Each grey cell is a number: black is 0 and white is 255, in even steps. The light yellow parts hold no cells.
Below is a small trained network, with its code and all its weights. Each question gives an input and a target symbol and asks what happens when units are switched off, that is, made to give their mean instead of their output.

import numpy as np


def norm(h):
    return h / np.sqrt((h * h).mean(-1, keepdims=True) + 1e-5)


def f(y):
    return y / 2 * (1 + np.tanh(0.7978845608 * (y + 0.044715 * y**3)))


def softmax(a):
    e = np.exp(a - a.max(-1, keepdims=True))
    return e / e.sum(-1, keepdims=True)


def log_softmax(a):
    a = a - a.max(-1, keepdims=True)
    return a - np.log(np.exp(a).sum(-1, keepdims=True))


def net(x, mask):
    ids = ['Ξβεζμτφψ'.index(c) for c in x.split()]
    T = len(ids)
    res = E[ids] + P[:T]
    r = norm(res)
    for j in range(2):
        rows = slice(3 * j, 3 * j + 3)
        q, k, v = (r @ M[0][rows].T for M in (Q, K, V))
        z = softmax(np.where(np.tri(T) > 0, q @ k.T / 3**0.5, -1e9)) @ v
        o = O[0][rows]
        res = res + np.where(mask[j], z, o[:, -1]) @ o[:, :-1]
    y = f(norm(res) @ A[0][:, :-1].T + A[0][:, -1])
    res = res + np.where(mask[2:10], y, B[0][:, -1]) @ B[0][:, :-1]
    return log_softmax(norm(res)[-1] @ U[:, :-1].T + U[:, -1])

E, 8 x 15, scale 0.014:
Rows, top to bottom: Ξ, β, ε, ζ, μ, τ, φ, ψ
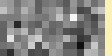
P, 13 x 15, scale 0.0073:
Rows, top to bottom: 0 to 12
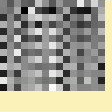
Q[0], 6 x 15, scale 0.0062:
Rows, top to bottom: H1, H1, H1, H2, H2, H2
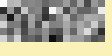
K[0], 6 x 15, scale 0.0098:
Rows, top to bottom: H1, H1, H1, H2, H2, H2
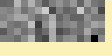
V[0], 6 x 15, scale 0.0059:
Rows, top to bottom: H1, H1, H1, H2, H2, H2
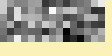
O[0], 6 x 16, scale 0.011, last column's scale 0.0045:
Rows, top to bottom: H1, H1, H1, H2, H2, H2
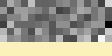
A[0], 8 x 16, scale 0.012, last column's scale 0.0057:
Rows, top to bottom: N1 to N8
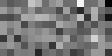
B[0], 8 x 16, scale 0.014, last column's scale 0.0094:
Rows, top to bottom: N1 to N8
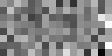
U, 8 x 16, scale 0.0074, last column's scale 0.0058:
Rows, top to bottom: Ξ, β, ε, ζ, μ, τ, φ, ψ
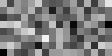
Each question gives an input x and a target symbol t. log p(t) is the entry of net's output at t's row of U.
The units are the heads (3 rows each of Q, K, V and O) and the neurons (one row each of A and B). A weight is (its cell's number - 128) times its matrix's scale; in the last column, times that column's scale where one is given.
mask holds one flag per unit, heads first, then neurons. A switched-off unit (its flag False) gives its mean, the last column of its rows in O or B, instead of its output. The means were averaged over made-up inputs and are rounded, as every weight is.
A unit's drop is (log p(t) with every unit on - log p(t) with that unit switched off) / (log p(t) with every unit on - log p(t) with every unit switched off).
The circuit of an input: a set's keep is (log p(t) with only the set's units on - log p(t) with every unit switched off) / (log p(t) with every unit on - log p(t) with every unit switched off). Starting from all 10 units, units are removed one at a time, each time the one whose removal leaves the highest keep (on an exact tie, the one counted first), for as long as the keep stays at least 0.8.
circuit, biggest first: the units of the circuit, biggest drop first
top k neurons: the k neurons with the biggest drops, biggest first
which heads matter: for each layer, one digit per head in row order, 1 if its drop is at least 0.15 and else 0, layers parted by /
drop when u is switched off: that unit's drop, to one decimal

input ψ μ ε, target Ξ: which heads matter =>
01
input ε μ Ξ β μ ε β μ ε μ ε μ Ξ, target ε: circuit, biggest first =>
[H2; N3]
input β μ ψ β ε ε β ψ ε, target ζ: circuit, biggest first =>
[N1]
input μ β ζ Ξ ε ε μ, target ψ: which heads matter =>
10
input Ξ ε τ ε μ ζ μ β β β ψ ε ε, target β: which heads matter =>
11
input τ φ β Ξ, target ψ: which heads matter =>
10
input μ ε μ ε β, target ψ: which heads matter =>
10
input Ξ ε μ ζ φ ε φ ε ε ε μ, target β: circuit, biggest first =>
[H1; H2; N7]
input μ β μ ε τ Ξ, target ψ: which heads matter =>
01
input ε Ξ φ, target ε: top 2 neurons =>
[N3; N7]
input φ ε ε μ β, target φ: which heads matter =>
01
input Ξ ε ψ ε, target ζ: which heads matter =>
11
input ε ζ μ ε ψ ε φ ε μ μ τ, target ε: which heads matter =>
01
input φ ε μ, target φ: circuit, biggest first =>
[H2]
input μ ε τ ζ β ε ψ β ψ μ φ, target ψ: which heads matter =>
11
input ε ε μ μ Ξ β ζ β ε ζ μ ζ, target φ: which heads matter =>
11
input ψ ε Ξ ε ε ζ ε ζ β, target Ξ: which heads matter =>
01
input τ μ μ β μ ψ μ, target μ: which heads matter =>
01
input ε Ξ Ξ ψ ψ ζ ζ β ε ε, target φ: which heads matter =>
11
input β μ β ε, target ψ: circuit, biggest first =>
[N7]
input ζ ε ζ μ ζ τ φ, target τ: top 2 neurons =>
[N6; N4]
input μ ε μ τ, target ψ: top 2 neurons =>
[N7; N2]
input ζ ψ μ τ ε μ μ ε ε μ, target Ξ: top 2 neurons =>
[N4; N3]
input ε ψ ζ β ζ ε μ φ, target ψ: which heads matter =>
00
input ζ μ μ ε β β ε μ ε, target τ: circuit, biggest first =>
[H1; N6]
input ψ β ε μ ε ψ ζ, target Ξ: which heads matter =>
00
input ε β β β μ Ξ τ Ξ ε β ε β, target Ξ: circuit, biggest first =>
[N4; H1]
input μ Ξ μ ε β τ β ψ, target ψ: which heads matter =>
10
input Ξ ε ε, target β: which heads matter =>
11
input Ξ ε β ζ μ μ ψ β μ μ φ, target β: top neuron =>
[N7]
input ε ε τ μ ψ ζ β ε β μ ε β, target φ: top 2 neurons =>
[N7; N1]
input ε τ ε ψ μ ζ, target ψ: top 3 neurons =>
[N8; N2; N7]
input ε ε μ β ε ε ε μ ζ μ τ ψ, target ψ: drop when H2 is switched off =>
0.0
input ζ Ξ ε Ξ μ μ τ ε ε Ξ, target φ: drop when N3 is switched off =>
-0.1
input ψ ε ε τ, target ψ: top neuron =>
[N2]
